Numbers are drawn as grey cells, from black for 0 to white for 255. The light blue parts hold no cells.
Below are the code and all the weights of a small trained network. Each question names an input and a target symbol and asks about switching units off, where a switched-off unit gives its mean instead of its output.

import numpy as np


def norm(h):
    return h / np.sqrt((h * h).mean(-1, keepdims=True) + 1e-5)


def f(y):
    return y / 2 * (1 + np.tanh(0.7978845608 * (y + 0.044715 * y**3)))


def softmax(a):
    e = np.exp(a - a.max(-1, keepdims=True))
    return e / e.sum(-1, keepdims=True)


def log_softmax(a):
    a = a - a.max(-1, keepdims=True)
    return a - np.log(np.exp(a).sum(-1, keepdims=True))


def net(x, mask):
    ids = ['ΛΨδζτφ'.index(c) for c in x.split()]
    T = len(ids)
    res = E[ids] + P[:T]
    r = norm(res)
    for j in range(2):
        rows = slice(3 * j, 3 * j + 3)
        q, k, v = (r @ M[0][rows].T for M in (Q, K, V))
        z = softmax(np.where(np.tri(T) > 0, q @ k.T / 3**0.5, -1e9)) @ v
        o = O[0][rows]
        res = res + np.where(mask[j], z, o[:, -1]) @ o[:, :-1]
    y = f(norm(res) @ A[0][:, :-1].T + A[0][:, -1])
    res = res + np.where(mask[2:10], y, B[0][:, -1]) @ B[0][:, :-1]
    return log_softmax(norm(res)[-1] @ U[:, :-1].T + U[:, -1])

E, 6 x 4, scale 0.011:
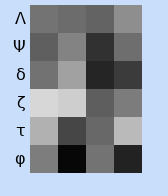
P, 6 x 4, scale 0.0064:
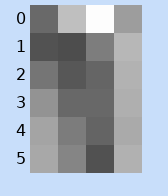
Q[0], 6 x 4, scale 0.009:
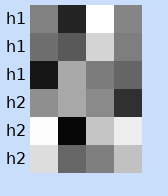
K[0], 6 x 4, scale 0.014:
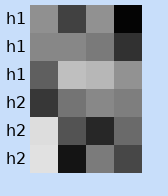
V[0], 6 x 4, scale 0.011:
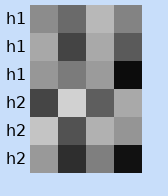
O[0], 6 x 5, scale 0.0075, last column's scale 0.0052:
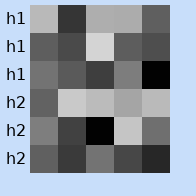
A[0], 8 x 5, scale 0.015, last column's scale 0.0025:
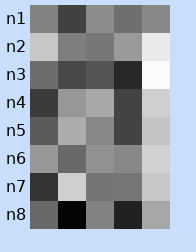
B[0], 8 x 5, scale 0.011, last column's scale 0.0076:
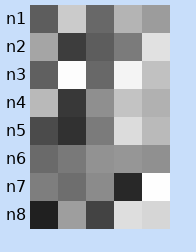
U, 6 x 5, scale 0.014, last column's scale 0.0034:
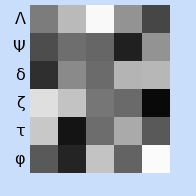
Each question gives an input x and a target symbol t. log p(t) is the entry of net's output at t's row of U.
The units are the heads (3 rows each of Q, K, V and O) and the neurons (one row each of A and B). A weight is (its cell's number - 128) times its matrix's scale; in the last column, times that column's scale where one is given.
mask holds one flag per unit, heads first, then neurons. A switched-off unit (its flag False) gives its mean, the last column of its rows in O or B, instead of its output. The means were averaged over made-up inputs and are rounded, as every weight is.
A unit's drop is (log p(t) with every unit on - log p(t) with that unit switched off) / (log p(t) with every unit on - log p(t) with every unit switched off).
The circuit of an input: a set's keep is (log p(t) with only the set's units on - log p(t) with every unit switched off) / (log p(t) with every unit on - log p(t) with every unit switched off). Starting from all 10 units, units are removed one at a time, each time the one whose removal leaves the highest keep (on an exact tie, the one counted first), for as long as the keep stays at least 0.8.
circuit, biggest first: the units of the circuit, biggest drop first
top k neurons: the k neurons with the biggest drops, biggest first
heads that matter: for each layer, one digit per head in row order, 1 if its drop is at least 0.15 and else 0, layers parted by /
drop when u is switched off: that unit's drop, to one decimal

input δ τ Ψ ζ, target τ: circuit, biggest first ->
(n2 n3)
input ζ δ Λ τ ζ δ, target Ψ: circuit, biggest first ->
(n7 n3)
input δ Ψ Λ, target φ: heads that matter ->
01
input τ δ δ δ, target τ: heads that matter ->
10
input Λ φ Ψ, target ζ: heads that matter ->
11
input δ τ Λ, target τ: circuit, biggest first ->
(n8 n3)
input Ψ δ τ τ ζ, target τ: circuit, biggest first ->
(h2 n3)
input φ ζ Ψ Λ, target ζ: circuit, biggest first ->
(n5 n8)
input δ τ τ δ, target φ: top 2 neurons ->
(n3 n5)
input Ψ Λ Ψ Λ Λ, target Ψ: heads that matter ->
10
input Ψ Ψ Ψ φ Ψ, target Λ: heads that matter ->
01
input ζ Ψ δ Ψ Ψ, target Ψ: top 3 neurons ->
(n7 n3 n8)
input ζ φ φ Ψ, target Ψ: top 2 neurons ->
(n3 n4)
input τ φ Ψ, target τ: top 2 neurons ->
(n8 n3)
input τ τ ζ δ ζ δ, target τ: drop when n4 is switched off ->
0.0
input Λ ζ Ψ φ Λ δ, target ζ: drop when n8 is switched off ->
0.2
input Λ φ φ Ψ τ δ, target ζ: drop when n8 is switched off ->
0.1
